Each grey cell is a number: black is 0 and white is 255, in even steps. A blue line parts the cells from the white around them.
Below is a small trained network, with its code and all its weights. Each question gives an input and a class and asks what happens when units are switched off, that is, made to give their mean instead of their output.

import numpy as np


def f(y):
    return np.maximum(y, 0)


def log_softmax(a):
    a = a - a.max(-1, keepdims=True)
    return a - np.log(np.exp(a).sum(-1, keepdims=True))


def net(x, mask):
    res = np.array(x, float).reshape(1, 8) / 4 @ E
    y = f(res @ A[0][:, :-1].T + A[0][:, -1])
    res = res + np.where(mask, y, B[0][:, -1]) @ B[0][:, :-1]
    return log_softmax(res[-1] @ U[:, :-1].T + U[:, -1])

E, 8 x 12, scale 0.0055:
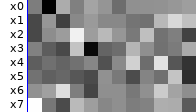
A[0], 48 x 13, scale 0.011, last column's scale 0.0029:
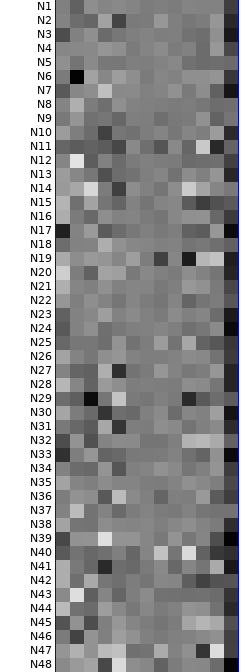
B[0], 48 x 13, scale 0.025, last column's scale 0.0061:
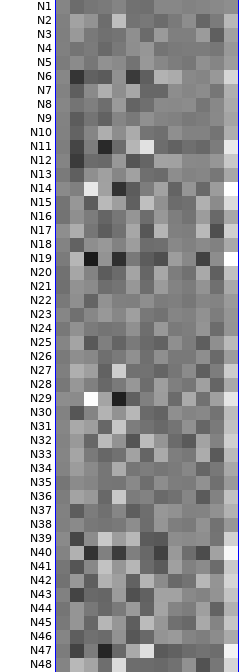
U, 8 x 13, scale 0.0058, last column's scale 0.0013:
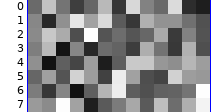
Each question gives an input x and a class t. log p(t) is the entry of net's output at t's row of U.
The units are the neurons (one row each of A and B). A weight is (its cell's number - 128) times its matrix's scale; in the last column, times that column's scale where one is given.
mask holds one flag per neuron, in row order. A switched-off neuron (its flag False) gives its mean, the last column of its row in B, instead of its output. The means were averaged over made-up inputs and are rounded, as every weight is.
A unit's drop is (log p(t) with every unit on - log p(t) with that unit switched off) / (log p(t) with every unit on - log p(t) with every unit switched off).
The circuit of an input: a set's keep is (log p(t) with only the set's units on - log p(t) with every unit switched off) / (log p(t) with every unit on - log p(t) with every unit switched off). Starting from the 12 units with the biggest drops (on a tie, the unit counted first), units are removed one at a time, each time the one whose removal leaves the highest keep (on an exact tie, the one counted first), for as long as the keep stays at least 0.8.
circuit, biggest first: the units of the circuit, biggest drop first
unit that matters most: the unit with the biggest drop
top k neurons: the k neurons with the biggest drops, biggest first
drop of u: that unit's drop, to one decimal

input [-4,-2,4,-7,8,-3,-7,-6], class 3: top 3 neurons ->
(N40, N25, N14)
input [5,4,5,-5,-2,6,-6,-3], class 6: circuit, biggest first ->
(N11)
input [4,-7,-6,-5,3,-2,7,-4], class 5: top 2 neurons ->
(N42, N15)
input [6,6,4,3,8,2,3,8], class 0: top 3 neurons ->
(N19, N44, N20)
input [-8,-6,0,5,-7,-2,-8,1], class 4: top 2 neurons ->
(N12, N43)
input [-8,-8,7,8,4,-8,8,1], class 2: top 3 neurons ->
(N27, N31, N2)
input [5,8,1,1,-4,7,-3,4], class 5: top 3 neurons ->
(N32, N45, N47)
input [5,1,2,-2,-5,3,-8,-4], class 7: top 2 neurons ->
(N29, N40)
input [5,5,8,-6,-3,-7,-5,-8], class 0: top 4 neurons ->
(N17, N33, N3, N41)
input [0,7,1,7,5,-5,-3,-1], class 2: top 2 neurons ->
(N27, N31)
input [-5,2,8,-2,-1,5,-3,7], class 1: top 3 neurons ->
(N39, N7, N17)
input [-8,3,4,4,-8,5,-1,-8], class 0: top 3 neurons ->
(N17, N33, N40)
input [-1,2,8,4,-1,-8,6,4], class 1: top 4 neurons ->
(N39, N11, N7, N18)
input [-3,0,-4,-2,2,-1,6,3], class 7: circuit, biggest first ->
(N14)
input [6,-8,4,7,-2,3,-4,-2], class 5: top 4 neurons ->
(N15, N42, N48, N36)
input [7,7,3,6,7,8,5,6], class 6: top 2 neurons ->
(N11, N19)
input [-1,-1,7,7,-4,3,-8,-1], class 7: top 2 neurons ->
(N29, N41)
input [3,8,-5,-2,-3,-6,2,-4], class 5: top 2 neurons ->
(N32, N45)
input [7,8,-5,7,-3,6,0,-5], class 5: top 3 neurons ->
(N32, N45, N48)
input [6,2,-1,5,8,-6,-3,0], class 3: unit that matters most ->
N40
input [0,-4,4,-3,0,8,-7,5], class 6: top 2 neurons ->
(N11, N14)
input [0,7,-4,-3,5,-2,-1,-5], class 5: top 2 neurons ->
(N32, N45)
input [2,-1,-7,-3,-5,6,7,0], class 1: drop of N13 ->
0.1
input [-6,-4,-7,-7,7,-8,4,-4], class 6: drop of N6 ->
0.1
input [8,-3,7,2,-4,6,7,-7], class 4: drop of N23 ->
-0.1
